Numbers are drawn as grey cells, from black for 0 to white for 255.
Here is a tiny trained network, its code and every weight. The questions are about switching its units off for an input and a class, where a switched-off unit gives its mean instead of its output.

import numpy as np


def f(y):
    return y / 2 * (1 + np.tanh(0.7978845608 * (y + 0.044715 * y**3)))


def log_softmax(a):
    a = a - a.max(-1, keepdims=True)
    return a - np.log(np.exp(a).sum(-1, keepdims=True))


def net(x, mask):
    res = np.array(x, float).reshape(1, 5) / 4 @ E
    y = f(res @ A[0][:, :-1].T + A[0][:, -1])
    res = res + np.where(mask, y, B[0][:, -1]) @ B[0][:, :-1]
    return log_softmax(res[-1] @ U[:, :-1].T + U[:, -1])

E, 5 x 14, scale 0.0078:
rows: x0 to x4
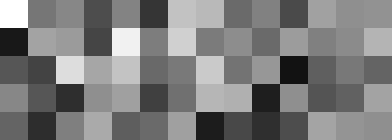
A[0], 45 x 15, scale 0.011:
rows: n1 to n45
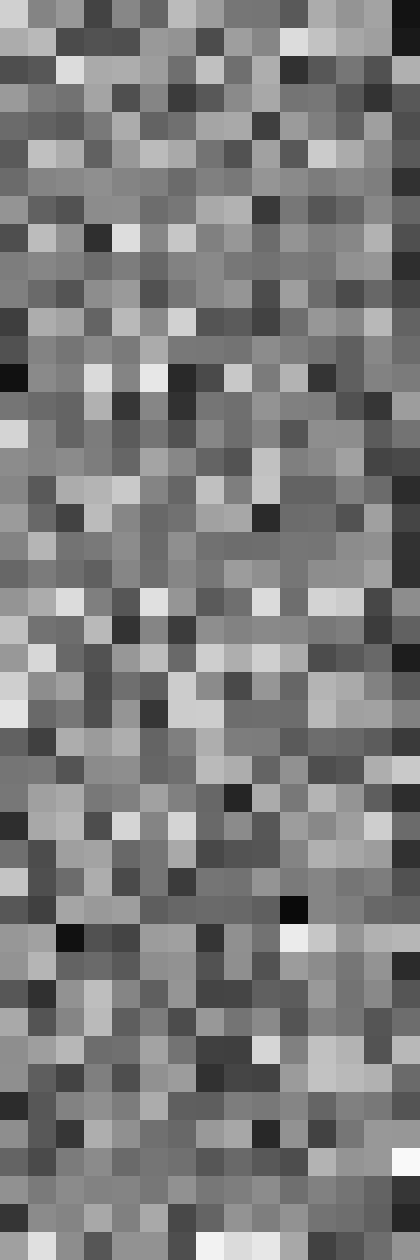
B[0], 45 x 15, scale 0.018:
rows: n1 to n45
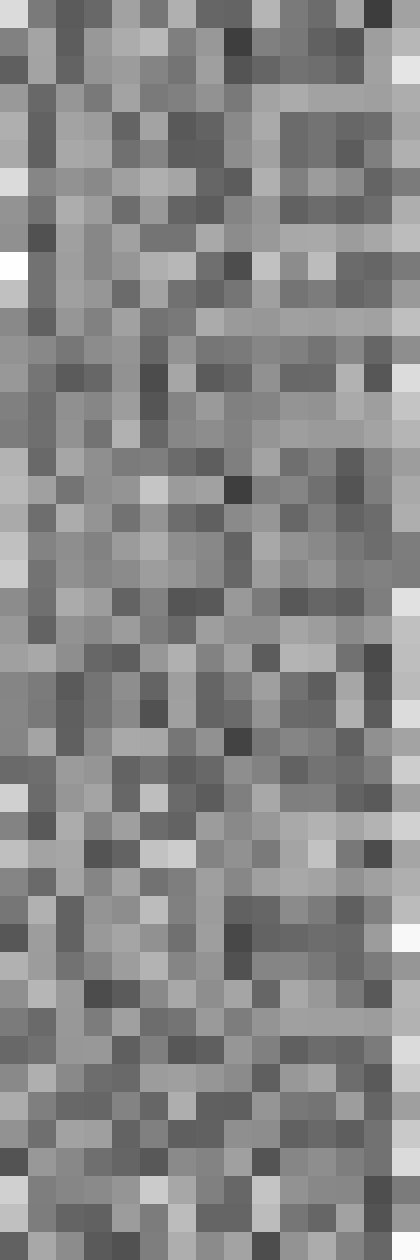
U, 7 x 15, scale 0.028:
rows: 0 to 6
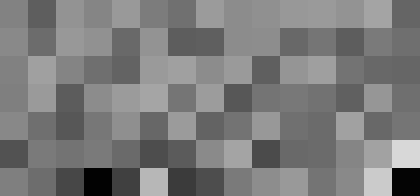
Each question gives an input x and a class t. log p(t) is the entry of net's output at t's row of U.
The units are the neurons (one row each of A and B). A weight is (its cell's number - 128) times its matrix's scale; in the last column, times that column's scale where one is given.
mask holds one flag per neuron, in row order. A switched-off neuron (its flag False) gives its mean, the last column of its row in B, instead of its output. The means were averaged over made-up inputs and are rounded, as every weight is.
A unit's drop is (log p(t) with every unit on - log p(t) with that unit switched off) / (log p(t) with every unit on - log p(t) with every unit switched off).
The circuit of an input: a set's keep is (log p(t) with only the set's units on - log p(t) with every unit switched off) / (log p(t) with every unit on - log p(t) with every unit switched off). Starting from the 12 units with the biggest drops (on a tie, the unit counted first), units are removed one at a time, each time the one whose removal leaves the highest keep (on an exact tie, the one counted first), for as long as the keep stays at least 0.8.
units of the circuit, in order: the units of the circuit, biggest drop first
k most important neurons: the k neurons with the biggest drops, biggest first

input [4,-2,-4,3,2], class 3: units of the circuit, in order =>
[n34]
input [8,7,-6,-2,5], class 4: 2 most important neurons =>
[n26 n25]
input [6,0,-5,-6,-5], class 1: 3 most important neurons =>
[n22 n38 n14]
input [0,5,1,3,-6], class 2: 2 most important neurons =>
[n45 n24]
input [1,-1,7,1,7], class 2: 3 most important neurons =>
[n36 n34 n42]
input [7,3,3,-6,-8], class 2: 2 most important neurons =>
[n45 n24]
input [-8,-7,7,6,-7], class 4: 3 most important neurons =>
[n14 n44 n30]
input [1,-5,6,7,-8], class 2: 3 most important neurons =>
[n45 n24 n22]
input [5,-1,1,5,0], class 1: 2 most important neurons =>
[n14 n8]
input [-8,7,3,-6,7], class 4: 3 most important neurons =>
[n14 n40 n44]
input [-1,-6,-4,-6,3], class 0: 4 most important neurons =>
[n15 n4 n32 n23]
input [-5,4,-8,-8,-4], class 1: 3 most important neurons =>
[n22 n38 n6]
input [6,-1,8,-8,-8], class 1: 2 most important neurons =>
[n22 n6]
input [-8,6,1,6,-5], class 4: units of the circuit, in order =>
[n14]
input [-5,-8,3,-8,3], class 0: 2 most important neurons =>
[n15 n4]
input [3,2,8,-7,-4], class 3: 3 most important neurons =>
[n3 n18 n27]
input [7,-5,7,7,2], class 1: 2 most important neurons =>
[n19 n8]
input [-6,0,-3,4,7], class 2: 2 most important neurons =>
[n39 n36]
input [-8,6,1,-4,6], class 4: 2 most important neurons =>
[n14 n40]
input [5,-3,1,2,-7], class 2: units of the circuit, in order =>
[n45]
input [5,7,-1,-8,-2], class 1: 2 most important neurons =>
[n22 n6]
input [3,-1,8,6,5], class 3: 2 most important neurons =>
[n33 n27]
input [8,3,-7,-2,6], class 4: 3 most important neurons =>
[n26 n25 n1]
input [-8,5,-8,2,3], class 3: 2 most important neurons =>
[n34 n2]
